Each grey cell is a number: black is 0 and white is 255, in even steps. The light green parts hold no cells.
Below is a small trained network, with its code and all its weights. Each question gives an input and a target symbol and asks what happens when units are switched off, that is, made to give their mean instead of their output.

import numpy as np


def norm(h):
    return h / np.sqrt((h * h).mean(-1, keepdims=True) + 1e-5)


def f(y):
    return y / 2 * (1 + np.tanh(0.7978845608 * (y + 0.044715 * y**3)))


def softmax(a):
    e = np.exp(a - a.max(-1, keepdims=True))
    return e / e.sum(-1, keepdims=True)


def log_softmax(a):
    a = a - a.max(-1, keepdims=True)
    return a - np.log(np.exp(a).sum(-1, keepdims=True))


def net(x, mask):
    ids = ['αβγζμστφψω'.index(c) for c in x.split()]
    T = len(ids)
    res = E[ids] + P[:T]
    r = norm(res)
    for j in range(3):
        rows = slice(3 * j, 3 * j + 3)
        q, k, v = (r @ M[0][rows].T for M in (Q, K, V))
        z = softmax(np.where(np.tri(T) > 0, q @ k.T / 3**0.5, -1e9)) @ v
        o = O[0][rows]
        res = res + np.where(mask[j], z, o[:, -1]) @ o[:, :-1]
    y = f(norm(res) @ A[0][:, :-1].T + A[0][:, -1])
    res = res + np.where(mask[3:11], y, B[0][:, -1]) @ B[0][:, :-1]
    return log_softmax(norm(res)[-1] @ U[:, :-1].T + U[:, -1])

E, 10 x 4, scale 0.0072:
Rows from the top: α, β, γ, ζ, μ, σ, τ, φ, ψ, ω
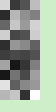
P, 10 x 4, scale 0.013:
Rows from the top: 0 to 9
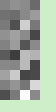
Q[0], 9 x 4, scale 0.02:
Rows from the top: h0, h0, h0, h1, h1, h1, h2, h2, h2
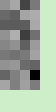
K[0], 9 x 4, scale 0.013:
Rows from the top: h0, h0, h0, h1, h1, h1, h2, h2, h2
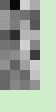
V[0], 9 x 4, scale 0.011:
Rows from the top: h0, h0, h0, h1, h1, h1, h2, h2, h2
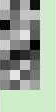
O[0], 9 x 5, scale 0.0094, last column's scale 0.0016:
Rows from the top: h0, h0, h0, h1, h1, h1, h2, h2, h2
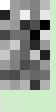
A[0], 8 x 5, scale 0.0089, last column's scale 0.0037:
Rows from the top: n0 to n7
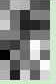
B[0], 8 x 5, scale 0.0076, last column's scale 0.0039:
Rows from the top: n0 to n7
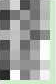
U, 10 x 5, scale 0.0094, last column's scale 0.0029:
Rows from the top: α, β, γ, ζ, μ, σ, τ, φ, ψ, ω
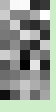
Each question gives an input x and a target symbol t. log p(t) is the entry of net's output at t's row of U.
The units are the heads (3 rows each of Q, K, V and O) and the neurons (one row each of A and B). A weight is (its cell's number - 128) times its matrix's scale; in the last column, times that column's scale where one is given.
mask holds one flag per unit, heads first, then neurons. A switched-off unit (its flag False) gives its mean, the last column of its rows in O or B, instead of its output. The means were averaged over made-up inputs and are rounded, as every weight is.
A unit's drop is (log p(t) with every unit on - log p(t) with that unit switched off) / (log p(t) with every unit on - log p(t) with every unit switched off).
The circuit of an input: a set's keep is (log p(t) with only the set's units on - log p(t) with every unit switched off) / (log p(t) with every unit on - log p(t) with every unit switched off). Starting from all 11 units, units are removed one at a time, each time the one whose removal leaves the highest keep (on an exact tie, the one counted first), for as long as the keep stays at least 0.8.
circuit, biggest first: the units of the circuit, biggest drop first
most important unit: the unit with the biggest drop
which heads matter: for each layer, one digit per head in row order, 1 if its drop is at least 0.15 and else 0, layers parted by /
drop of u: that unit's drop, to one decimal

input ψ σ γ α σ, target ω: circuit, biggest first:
(h1)
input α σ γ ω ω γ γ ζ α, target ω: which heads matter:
010
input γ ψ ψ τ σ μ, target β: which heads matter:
110
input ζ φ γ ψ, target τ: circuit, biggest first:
(h1; h0)
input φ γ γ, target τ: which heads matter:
110
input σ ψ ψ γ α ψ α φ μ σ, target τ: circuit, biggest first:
(h0; h1)
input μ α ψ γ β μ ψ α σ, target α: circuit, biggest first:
(h0; h1)
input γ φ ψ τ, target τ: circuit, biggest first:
(h1; h0)
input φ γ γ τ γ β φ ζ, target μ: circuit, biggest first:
(h0; h2; h1; n7)
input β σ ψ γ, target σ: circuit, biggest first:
(h0; h1)
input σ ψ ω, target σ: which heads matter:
100
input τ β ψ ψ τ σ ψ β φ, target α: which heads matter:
110
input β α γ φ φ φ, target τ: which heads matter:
101
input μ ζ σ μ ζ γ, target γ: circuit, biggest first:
(h1; h0)
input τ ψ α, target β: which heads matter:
010
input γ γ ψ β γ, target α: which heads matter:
100
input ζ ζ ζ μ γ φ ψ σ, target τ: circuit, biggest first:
(h1)
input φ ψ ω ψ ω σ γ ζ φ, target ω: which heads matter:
011
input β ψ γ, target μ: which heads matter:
100
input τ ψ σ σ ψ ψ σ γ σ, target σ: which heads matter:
100
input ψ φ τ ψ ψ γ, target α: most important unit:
h1
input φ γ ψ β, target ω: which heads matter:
110
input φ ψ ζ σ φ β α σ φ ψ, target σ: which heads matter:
110
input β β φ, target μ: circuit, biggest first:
(h0; h1)
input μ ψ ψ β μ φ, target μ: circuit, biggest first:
(h1; h0)
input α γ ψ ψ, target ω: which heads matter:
100
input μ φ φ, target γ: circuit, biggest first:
(h0)
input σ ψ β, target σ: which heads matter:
100
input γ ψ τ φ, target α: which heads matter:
001
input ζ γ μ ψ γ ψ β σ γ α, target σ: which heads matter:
110
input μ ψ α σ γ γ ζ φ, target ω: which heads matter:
110
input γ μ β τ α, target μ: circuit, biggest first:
(h0; h1)
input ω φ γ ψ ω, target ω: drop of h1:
0.5
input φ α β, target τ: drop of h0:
0.4
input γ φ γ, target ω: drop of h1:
0.2
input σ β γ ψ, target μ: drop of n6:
0.0
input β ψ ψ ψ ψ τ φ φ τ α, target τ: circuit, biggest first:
(h0)
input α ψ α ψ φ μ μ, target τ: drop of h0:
0.3
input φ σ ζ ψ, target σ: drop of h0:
0.5
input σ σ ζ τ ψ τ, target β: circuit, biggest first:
(h0)
